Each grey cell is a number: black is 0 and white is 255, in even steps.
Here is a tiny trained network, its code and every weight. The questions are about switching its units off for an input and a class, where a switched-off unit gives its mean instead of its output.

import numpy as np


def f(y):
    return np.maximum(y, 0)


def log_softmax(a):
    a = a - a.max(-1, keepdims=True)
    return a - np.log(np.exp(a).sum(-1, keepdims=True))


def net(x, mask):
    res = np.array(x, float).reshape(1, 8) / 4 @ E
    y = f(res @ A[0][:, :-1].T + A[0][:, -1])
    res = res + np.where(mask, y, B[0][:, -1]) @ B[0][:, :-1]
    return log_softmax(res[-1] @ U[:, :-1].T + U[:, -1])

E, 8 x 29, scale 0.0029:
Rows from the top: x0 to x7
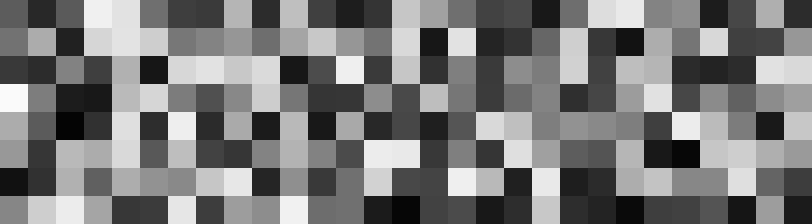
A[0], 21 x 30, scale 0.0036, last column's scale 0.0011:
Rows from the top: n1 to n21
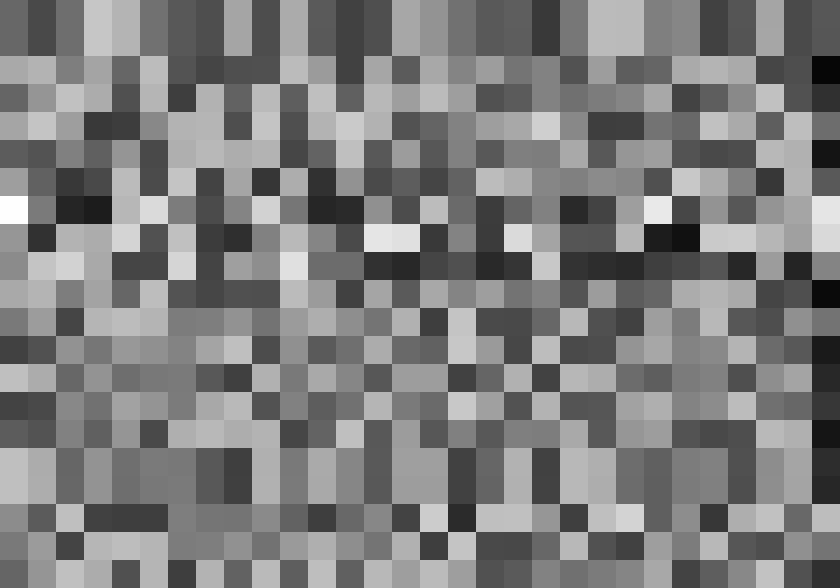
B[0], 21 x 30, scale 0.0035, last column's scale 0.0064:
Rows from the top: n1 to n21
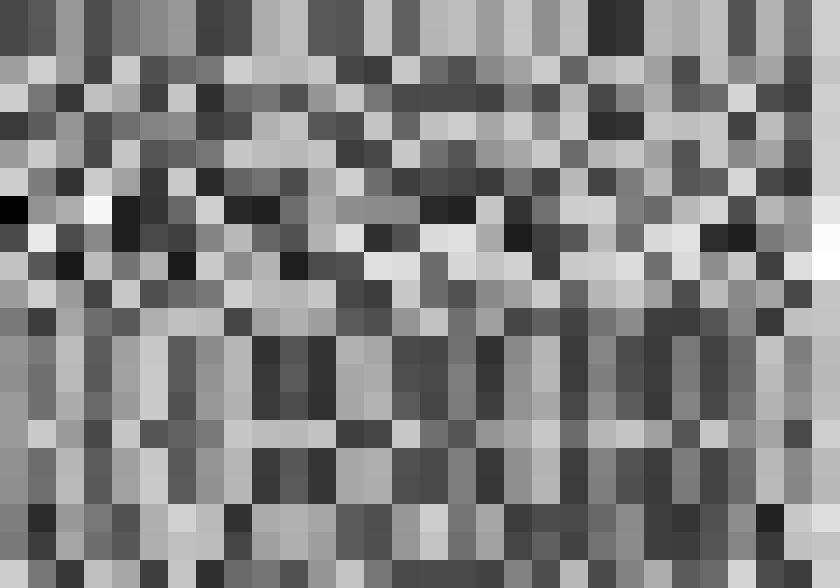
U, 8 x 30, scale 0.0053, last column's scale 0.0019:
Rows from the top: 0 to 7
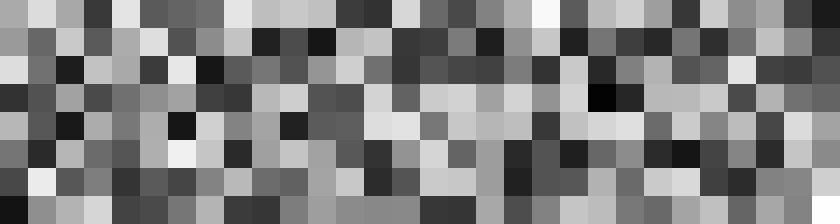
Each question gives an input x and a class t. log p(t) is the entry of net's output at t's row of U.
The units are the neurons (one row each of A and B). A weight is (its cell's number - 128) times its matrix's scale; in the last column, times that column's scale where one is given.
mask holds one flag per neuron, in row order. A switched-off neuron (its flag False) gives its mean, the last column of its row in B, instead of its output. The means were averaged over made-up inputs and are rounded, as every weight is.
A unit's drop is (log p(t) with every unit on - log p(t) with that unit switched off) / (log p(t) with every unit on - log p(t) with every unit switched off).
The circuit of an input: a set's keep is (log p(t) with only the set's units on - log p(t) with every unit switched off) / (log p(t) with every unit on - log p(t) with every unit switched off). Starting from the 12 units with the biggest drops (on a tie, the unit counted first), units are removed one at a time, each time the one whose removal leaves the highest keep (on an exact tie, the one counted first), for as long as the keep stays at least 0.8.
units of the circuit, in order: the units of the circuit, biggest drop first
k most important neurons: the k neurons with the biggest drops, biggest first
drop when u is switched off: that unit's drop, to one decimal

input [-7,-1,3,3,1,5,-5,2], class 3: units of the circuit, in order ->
n5
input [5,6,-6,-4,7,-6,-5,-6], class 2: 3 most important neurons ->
n7; n10; n9
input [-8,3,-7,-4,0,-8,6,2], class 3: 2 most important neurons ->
n5; n9
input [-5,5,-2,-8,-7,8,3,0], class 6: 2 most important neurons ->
n9; n7
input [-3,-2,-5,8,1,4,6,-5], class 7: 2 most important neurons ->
n8; n10
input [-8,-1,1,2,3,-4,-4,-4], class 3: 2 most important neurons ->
n5; n10
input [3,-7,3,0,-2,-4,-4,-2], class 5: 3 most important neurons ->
n19; n10; n9
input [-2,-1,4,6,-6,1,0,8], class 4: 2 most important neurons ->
n10; n7
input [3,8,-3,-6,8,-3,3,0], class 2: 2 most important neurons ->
n7; n19
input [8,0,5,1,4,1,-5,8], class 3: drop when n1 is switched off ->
0.6
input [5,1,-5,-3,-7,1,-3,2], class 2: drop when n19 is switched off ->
0.0
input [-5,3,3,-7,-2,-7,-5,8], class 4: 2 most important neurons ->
n10; n9
